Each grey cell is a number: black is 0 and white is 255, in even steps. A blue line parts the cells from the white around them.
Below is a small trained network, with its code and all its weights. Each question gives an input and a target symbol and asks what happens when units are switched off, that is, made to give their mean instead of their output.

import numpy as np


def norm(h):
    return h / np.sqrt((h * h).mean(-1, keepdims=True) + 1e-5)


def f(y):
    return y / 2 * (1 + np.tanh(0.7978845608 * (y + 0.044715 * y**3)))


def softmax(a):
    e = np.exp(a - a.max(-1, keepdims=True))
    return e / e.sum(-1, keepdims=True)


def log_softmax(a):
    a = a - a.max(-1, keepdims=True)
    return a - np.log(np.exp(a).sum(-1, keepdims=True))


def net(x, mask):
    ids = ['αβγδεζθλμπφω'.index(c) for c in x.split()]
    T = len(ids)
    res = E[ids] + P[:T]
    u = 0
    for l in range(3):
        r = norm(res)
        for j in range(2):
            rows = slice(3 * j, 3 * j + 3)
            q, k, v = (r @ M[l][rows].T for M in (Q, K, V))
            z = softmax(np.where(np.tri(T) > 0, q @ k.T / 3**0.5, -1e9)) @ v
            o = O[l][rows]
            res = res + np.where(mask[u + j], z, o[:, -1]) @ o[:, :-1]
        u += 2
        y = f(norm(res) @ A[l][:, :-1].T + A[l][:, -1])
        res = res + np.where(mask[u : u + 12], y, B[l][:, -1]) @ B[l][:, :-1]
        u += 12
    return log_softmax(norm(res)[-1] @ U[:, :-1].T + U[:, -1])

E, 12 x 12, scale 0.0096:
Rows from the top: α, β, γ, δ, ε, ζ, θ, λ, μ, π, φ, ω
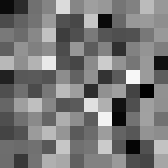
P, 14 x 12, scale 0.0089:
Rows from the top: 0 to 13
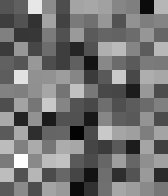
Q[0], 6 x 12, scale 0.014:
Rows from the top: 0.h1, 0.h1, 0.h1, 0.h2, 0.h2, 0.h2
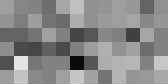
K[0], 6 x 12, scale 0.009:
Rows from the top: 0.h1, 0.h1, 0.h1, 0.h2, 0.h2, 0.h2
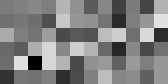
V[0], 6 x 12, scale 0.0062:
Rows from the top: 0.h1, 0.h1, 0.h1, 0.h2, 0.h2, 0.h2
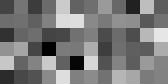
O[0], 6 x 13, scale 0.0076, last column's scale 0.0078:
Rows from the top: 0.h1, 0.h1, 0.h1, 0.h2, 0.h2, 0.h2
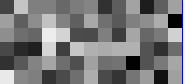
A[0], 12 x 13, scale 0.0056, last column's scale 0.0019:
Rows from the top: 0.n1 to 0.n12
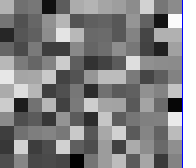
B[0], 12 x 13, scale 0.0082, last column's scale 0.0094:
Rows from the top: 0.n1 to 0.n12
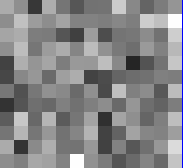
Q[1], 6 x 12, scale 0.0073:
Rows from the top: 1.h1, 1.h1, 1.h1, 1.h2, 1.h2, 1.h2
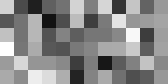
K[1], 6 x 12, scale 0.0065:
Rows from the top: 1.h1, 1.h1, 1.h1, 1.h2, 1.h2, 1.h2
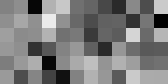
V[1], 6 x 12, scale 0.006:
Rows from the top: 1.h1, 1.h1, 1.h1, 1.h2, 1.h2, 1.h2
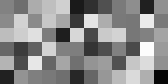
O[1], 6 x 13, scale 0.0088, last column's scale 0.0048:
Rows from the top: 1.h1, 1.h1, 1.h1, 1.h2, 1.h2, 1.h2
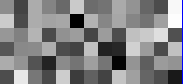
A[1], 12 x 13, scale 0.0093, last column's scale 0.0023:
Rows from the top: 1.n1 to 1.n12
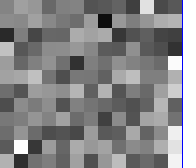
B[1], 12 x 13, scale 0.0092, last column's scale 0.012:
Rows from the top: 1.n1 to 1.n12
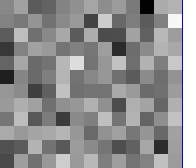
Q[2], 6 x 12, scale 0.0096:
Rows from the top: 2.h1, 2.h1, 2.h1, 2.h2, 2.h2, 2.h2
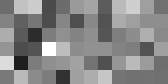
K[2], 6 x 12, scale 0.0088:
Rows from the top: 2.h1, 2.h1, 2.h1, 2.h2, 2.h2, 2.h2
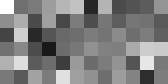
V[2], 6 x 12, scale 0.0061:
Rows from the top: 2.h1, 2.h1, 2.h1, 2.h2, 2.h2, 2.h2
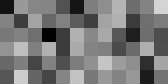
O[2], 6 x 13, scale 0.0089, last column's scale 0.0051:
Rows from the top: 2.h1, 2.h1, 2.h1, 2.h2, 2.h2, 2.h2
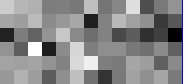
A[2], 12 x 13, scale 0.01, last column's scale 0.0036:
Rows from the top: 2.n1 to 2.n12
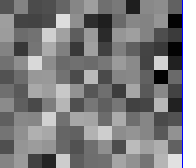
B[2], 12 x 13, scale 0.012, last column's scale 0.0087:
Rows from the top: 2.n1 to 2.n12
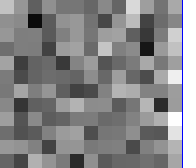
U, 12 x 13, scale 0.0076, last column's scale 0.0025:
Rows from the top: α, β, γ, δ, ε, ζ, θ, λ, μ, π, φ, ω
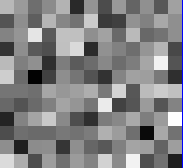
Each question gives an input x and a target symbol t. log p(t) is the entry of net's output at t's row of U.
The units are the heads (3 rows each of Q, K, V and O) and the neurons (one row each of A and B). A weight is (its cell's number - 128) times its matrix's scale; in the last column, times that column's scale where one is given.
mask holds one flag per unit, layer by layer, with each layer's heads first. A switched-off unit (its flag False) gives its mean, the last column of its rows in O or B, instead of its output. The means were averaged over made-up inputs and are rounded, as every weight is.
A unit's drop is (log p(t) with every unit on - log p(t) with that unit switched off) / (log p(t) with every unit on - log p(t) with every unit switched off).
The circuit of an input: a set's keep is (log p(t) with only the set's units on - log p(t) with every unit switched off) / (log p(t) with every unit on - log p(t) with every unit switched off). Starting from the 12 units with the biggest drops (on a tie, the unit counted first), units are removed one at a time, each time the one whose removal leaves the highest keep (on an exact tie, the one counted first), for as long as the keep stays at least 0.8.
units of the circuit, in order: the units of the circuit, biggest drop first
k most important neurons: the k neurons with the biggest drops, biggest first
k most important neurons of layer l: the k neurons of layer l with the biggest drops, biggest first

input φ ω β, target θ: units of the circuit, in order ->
1.h2, 1.n12
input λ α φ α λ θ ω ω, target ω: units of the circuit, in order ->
0.h2
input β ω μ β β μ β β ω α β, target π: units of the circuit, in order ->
1.h1, 2.n4
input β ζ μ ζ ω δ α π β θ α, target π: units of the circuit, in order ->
1.h1, 2.n4, 0.h2
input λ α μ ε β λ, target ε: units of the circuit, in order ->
1.h1, 0.h1
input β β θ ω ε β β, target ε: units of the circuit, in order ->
0.h2, 1.h1
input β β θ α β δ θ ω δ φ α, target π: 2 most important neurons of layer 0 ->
0.n5, 0.n8
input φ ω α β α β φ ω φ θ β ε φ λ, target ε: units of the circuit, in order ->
0.h1, 1.h1
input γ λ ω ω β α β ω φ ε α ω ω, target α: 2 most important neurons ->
2.n12, 0.n1
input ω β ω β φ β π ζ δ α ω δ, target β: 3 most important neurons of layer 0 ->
0.n2, 0.n8, 0.n5
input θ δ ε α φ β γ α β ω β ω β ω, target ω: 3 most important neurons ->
0.n12, 2.n1, 1.n9
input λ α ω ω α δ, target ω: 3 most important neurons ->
0.n11, 0.n12, 0.n2
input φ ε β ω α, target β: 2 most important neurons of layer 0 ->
0.n12, 0.n2
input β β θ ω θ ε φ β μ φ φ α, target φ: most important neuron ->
0.n2
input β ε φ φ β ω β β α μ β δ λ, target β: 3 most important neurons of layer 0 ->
0.n12, 0.n2, 0.n3
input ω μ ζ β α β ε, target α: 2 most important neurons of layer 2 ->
2.n12, 2.n1
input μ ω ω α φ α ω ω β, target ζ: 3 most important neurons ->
0.n2, 1.n7, 2.n2
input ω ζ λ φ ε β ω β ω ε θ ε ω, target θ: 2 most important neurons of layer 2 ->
2.n4, 2.n9
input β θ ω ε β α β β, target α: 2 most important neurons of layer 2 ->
2.n12, 2.n4
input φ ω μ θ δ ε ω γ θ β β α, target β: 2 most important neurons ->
0.n2, 1.n3
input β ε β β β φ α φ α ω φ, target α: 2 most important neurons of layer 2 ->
2.n12, 2.n1
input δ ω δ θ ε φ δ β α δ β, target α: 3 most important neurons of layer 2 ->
2.n12, 2.n1, 2.n4
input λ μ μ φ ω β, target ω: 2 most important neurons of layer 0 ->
0.n11, 0.n12
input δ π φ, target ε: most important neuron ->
2.n11
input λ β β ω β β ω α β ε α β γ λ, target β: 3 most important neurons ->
0.n2, 1.n3, 0.n12
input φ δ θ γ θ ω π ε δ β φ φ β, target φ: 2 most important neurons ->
0.n2, 1.n11
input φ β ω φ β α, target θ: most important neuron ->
1.n12
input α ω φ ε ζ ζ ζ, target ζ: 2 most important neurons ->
0.n4, 2.n1
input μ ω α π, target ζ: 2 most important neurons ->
0.n2, 1.n7
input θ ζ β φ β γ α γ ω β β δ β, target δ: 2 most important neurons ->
0.n2, 0.n11
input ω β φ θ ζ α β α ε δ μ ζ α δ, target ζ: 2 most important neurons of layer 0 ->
0.n1, 0.n12
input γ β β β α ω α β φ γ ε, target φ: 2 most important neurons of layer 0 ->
0.n2, 0.n1
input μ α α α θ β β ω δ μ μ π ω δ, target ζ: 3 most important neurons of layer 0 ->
0.n2, 0.n4, 0.n10
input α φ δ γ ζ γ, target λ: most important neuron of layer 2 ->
2.n8
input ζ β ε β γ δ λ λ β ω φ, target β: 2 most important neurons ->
0.n2, 1.n3
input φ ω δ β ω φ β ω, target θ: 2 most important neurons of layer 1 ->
1.n12, 1.n2
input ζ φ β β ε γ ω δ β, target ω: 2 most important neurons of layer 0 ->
0.n12, 0.n2
